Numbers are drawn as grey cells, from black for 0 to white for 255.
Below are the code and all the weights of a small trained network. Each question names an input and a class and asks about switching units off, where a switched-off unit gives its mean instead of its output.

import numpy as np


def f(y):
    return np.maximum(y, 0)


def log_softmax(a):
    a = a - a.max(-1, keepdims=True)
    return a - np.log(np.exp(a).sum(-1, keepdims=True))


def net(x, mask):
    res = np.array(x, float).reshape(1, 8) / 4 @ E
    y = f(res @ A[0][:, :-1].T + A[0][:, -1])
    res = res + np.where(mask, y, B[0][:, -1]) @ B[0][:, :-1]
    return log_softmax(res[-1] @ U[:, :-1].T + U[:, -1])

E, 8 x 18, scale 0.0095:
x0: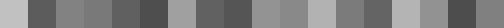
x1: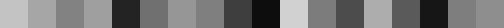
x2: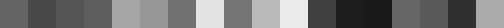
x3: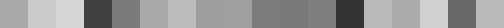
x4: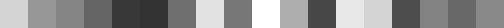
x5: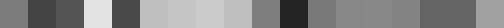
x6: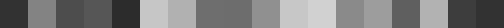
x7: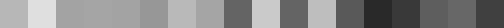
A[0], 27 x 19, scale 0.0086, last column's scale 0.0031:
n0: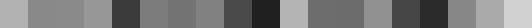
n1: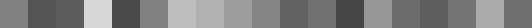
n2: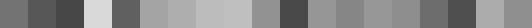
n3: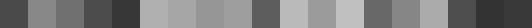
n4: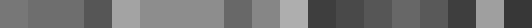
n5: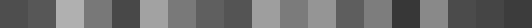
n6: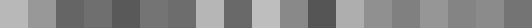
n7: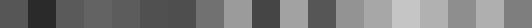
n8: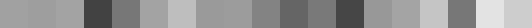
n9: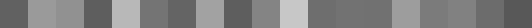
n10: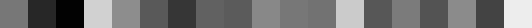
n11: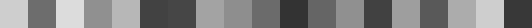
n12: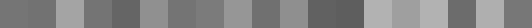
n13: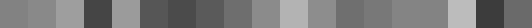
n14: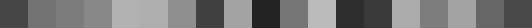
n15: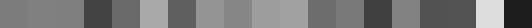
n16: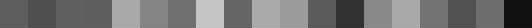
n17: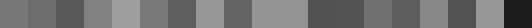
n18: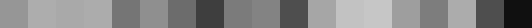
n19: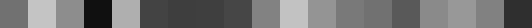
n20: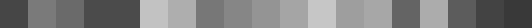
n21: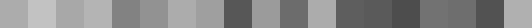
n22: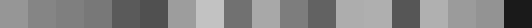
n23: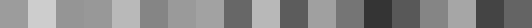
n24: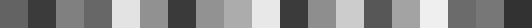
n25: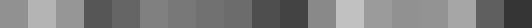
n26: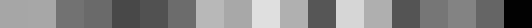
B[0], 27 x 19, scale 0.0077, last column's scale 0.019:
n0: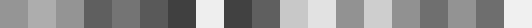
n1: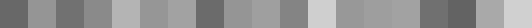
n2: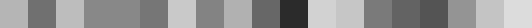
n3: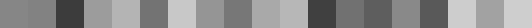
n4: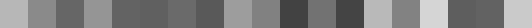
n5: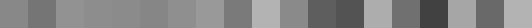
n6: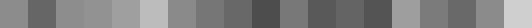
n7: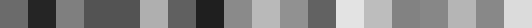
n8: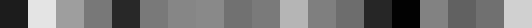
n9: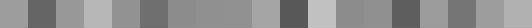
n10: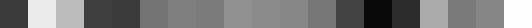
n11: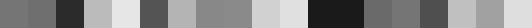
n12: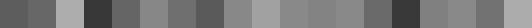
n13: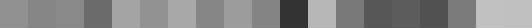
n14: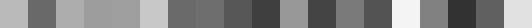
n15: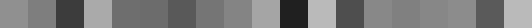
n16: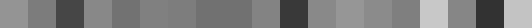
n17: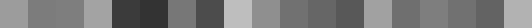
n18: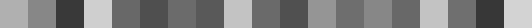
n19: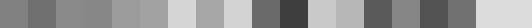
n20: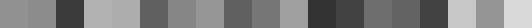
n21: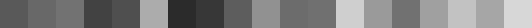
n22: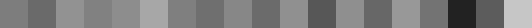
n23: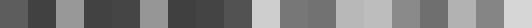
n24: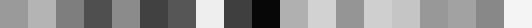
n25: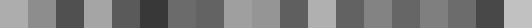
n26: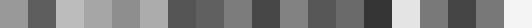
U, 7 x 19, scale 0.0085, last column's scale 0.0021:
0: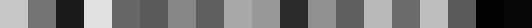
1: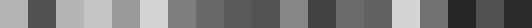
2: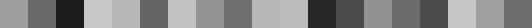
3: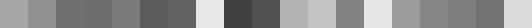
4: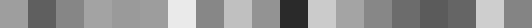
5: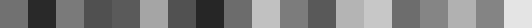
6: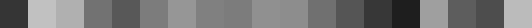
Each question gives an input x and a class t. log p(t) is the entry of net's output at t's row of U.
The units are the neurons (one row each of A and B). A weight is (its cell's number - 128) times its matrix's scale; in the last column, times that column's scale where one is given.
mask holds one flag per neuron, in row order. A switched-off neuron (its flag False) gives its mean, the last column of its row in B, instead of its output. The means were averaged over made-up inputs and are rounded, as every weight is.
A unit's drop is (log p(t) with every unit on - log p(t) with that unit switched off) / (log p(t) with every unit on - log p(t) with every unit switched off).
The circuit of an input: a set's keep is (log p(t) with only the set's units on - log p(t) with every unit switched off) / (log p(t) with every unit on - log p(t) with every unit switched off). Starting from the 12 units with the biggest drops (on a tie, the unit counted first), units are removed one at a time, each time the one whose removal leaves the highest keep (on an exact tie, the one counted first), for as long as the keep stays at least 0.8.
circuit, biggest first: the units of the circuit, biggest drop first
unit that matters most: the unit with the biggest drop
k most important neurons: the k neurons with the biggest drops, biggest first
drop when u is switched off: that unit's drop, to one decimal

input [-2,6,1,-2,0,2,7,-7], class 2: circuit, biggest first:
n3
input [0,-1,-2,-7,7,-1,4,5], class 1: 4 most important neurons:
n26, n8, n6, n22
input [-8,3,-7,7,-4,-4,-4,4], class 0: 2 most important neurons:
n18, n10
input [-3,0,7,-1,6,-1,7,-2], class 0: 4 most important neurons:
n16, n4, n11, n15
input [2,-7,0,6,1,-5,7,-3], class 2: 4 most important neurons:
n20, n3, n0, n10
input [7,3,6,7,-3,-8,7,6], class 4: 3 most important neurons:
n19, n11, n10
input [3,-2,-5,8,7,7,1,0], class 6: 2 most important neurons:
n8, n14
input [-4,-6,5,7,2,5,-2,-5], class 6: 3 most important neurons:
n8, n0, n12
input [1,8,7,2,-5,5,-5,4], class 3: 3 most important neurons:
n0, n18, n25
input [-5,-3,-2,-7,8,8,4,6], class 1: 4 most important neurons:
n26, n22, n19, n6
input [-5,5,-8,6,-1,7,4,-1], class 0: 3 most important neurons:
n18, n25, n19
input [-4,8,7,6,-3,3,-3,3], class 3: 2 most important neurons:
n0, n18
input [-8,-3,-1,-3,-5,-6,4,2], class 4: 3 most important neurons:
n19, n26, n13
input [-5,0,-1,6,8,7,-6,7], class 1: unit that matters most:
n26
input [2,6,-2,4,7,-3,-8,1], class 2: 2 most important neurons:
n11, n14
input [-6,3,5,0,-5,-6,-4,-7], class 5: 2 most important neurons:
n7, n2
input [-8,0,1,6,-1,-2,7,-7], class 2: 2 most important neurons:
n20, n3
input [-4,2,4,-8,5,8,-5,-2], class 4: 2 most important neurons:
n2, n1
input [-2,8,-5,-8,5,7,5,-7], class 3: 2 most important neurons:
n0, n8
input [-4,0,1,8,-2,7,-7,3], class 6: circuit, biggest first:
n8
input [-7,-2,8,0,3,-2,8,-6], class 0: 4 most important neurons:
n16, n4, n11, n15
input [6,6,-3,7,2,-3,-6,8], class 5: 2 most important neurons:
n21, n23
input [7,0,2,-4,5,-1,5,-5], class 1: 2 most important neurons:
n26, n11
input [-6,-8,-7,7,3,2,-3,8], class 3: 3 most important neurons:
n24, n7, n10
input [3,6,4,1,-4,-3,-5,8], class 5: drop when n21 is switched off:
0.6
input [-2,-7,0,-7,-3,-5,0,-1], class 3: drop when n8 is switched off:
0.3
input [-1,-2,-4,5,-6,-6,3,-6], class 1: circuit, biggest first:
n14
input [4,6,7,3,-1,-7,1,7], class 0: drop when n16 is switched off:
0.2
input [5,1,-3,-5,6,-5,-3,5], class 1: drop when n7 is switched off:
0.1
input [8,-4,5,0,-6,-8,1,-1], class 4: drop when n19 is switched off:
1.3
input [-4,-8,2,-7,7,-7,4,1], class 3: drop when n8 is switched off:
0.1
